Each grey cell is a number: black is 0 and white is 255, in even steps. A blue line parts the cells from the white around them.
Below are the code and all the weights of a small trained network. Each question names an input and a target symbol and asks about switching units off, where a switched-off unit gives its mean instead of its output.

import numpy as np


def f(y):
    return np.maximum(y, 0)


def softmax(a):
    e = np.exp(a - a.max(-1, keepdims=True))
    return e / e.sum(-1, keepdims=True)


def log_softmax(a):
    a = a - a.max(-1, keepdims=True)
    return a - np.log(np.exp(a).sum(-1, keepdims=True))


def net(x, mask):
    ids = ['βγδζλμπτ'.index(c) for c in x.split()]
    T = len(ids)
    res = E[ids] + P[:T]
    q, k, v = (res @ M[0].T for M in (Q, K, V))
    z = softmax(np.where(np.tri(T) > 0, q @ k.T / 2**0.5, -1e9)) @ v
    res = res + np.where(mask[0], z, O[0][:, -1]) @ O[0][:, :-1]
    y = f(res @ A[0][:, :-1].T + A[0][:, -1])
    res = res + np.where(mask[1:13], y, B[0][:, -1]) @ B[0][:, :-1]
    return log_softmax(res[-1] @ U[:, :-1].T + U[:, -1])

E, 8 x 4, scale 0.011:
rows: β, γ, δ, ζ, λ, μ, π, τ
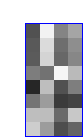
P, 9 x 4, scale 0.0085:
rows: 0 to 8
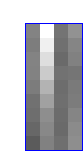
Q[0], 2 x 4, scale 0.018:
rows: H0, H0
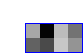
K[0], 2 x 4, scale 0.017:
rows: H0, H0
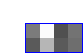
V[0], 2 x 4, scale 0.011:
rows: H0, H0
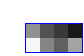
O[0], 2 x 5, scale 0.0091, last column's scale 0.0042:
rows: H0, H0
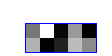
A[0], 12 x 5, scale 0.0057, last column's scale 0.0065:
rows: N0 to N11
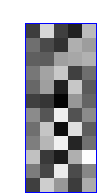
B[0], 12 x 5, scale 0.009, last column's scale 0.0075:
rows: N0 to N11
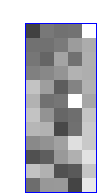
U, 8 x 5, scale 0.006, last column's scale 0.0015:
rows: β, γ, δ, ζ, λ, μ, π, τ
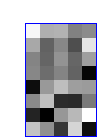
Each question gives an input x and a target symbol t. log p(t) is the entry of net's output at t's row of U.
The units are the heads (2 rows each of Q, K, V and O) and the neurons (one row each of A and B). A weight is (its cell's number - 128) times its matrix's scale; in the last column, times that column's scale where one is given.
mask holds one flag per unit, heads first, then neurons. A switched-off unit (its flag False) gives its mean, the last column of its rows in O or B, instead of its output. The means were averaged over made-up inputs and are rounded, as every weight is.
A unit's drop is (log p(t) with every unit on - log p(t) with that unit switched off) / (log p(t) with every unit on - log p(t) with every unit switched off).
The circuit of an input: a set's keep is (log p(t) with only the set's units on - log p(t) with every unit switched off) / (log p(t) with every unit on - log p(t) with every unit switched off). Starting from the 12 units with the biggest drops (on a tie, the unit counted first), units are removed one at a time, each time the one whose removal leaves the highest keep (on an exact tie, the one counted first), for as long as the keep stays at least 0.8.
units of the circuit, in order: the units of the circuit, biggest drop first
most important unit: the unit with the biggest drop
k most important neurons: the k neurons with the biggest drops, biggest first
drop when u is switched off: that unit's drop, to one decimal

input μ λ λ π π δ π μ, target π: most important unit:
H0
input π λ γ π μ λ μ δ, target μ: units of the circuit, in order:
(H0 N7 N8)
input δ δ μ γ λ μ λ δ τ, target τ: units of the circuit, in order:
(H0 N11)
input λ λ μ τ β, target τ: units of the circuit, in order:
(H0 N5)
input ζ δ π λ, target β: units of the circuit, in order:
(H0 N10 N6 N0)
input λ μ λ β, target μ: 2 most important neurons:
(N9 N7)
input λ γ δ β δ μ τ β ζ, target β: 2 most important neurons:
(N10 N6)
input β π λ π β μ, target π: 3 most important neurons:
(N9 N10 N6)
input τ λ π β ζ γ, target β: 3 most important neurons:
(N0 N10 N6)
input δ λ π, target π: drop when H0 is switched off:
0.7
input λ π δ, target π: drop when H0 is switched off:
0.8
